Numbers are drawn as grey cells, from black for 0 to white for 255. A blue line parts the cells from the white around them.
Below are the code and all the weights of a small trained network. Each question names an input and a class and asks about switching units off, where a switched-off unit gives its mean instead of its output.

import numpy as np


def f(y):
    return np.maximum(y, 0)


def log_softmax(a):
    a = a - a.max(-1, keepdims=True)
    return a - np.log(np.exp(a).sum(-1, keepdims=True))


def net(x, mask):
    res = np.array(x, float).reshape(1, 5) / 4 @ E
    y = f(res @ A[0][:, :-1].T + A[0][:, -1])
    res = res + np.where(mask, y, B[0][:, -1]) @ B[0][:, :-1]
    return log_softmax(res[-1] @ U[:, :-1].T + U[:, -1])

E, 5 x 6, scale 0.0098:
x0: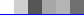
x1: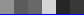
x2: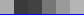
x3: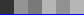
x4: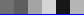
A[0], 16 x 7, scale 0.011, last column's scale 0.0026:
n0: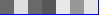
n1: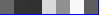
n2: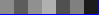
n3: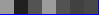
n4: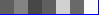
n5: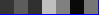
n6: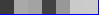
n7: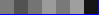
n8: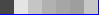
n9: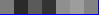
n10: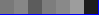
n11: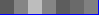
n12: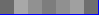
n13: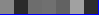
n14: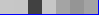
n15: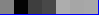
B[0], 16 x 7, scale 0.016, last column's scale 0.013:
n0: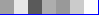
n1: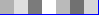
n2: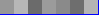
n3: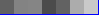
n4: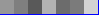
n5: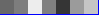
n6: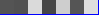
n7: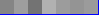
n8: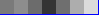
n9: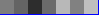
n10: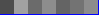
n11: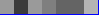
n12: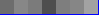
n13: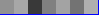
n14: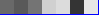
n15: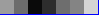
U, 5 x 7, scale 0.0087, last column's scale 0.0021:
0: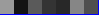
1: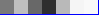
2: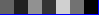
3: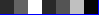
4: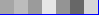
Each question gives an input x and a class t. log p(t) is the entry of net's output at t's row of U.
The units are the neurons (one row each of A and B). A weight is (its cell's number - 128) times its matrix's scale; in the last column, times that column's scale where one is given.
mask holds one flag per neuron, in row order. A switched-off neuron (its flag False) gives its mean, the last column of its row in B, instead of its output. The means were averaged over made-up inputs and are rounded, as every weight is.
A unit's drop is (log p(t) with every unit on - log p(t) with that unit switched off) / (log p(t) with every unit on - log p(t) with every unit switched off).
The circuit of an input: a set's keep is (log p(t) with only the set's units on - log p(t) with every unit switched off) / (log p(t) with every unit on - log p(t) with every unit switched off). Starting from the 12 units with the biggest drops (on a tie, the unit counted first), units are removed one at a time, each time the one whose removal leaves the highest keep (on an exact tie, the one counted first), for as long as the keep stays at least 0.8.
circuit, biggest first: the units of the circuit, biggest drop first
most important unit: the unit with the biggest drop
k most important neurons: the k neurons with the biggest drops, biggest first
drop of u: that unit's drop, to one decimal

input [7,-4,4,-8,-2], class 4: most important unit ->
n14
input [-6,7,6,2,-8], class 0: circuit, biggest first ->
(n0, n15)
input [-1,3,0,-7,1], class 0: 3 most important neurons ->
(n0, n6, n1)
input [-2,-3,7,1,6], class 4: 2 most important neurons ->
(n1, n8)
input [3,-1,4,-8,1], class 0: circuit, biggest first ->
(n0, n1)
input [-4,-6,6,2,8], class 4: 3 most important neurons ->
(n1, n8, n3)
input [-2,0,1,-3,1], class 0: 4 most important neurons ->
(n0, n1, n6, n14)
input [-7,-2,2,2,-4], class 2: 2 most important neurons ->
(n6, n8)
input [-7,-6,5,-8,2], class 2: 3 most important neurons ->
(n0, n6, n9)
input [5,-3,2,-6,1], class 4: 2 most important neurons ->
(n14, n8)
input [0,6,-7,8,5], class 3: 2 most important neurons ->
(n5, n8)
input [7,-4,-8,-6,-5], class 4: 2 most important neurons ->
(n14, n15)
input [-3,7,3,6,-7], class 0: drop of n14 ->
0.2
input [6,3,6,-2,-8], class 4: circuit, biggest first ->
(n14)
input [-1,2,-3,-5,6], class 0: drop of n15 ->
-0.1
